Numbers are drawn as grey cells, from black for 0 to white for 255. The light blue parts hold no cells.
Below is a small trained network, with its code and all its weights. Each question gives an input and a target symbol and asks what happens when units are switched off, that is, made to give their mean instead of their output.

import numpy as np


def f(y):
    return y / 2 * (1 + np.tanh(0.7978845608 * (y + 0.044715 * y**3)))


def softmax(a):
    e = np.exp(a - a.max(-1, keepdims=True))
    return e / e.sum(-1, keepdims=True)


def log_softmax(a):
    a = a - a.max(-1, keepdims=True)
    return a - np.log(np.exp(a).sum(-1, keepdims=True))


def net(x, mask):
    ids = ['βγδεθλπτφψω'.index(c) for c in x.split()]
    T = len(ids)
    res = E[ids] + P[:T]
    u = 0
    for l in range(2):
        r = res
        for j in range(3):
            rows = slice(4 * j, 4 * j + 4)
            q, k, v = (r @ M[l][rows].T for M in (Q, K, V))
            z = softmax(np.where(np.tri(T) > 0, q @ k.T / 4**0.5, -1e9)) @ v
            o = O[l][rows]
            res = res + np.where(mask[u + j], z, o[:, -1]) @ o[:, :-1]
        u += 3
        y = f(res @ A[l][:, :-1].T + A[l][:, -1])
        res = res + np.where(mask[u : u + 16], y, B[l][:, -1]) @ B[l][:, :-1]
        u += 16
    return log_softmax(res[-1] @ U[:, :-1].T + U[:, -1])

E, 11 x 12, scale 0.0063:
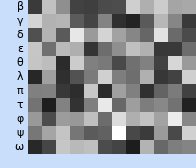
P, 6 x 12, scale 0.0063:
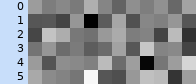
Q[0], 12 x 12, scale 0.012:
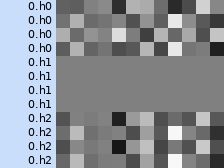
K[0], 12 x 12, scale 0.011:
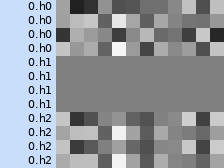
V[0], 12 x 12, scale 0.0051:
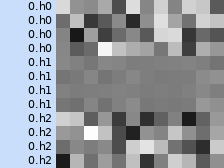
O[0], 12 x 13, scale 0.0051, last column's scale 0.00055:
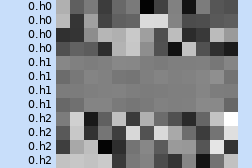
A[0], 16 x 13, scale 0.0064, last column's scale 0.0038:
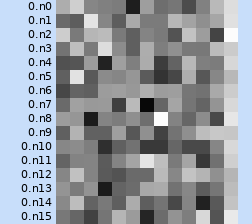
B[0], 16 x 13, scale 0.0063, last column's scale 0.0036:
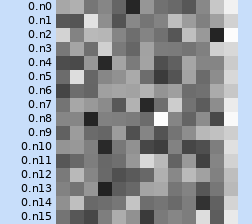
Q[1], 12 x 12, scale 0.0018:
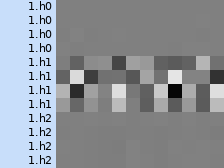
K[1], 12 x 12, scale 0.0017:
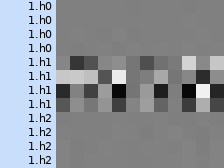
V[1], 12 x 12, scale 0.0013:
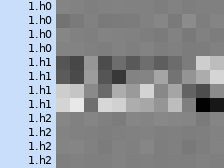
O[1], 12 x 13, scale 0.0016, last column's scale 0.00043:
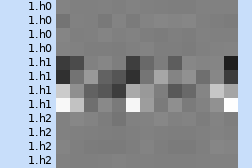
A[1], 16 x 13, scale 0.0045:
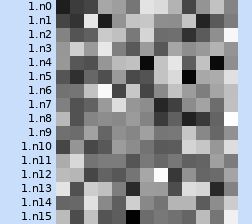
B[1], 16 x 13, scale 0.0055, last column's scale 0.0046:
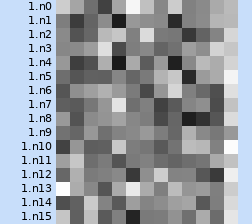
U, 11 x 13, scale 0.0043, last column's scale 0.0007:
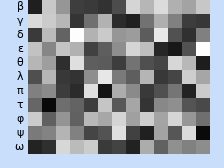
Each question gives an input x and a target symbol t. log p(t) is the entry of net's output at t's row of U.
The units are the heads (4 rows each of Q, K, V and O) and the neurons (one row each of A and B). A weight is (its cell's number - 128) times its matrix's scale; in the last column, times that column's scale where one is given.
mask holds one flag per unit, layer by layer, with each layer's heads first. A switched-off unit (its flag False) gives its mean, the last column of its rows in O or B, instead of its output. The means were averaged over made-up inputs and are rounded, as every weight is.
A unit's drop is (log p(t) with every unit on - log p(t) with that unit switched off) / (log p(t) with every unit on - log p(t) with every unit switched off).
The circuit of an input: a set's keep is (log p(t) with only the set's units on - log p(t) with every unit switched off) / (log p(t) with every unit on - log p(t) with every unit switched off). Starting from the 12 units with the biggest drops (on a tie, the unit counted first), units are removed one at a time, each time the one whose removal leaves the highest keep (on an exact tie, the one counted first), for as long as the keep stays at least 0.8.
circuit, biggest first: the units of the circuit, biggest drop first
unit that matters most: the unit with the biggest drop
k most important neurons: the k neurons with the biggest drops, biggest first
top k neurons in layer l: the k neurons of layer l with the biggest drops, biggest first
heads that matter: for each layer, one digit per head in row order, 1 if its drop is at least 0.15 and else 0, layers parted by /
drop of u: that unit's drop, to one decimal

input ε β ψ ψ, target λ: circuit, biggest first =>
(0.h2 0.h0 0.n2)
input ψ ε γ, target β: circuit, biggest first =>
(0.h2 0.h0 0.n12)
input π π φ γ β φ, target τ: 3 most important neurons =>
(1.n4 1.n1 0.n0)
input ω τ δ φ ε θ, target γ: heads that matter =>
101 / 000
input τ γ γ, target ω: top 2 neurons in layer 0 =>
(0.n8 0.n1)
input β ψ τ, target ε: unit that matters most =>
0.h0
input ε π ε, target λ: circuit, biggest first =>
(0.h2 0.h0 0.n2)
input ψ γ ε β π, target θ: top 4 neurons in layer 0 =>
(0.n11 0.n4 0.n15 0.n13)
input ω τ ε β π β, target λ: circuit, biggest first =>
(0.h0 0.h2 0.n2)
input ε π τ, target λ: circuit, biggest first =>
(0.h2 0.n2)
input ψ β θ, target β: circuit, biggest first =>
(0.h2 0.h0 0.n12 1.n8)
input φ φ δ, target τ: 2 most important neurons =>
(1.n4 1.n1)
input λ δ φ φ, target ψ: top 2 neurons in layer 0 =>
(0.n8 0.n15)
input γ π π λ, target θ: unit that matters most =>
0.h0
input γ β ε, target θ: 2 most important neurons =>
(1.n4 0.n11)
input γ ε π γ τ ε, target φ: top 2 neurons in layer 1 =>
(1.n13 1.n0)
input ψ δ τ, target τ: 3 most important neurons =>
(1.n1 0.n0 1.n4)
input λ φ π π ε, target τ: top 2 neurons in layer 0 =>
(0.n0 0.n3)
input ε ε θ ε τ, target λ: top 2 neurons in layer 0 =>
(0.n2 0.n6)
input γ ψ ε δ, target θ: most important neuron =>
(1.n4)
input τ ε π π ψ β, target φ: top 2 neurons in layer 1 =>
(1.n13 1.n0)
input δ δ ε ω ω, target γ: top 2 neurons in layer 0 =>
(0.n2 0.n6)
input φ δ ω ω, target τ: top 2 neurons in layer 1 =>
(1.n4 1.n1)
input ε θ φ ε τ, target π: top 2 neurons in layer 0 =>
(0.n7 0.n1)
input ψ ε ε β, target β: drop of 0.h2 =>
0.1
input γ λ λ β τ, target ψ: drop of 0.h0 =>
0.2
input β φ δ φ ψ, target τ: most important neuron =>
(1.n1)
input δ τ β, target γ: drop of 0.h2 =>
0.8
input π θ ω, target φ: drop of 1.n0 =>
0.3
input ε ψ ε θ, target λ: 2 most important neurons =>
(0.n2 1.n15)
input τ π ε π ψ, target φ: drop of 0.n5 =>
0.2
